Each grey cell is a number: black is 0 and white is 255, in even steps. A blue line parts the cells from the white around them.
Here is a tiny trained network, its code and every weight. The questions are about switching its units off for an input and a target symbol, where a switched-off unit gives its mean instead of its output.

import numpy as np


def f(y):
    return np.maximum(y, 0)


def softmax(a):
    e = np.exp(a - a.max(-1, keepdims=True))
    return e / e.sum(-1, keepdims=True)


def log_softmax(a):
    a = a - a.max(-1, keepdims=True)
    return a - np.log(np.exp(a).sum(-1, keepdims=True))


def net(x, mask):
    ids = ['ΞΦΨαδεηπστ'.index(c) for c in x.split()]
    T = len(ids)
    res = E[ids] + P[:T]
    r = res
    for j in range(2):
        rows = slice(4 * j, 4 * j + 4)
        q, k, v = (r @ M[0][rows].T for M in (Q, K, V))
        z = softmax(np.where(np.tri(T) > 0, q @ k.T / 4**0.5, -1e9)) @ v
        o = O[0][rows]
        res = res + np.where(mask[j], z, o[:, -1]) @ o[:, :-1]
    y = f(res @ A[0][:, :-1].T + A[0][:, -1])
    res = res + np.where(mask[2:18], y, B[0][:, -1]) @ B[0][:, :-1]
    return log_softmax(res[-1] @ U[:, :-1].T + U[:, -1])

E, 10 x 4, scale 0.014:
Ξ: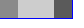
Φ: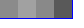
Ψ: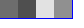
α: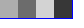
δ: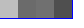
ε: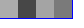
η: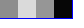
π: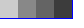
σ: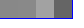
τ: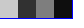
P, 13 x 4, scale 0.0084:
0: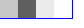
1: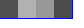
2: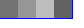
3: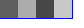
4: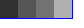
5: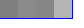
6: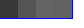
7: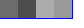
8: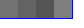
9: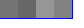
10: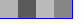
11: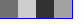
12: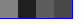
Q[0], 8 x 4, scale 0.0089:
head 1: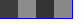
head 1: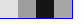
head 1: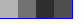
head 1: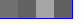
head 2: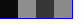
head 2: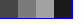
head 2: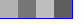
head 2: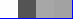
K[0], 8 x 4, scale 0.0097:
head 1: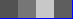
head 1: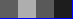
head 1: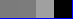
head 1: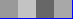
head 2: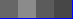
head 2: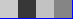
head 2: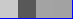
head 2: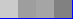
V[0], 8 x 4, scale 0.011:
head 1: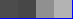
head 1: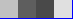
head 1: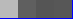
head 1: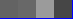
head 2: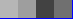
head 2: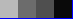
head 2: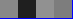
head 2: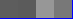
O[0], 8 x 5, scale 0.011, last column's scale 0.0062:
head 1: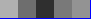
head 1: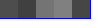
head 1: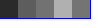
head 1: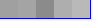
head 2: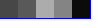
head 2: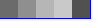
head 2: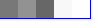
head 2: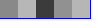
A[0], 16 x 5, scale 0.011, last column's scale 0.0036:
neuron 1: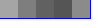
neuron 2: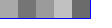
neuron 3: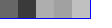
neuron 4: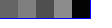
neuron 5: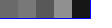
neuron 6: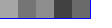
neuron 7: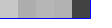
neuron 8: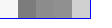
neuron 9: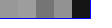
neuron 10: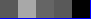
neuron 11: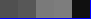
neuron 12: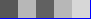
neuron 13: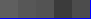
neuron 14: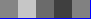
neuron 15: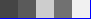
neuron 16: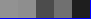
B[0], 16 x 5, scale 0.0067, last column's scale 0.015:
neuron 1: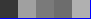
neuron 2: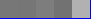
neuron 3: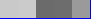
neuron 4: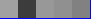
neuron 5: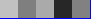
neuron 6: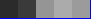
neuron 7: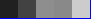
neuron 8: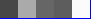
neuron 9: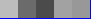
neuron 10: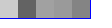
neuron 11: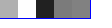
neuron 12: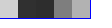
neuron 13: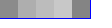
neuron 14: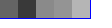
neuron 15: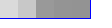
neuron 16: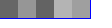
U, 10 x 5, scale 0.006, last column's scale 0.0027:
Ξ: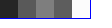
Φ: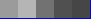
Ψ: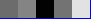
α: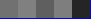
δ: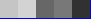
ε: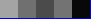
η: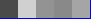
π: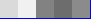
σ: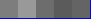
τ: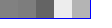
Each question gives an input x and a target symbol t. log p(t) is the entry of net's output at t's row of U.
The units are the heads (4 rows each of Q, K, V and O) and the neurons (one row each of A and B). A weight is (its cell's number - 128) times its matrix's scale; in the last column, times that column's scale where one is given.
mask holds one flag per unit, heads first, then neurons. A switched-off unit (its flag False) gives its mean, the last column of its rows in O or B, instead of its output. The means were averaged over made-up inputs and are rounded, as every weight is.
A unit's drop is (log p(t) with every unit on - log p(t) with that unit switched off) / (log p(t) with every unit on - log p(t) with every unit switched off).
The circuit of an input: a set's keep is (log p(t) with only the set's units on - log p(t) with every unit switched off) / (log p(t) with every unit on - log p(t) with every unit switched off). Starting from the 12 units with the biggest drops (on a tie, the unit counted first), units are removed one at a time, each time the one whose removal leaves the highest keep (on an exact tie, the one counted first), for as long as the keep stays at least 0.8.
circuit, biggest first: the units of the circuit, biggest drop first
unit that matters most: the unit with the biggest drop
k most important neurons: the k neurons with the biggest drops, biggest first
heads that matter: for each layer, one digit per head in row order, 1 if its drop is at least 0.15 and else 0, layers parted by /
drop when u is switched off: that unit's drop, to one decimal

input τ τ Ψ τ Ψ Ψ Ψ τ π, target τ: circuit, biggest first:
head 1; head 2
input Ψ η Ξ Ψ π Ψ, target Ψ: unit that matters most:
head 1
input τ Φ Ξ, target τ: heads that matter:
01
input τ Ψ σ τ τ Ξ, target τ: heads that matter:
11
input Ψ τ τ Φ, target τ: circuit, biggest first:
head 2; head 1; neuron 8
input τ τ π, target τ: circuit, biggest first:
head 2; head 1
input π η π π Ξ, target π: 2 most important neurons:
neuron 15; neuron 3
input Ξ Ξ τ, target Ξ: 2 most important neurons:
neuron 6; neuron 14
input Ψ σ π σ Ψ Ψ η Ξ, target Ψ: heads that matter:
11
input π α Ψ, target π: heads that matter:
11
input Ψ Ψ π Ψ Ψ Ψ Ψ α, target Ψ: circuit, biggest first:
head 2; head 1; neuron 8
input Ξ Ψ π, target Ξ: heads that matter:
01
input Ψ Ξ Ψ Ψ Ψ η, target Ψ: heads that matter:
01
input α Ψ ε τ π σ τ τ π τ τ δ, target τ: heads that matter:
11
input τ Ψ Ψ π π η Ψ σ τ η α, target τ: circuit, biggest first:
head 2
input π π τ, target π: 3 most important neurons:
neuron 15; neuron 3; neuron 7
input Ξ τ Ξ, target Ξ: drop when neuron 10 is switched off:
0.0
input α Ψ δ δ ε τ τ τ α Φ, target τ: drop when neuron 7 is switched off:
0.0
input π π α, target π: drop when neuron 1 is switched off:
0.0
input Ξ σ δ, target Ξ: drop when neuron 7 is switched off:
-0.1
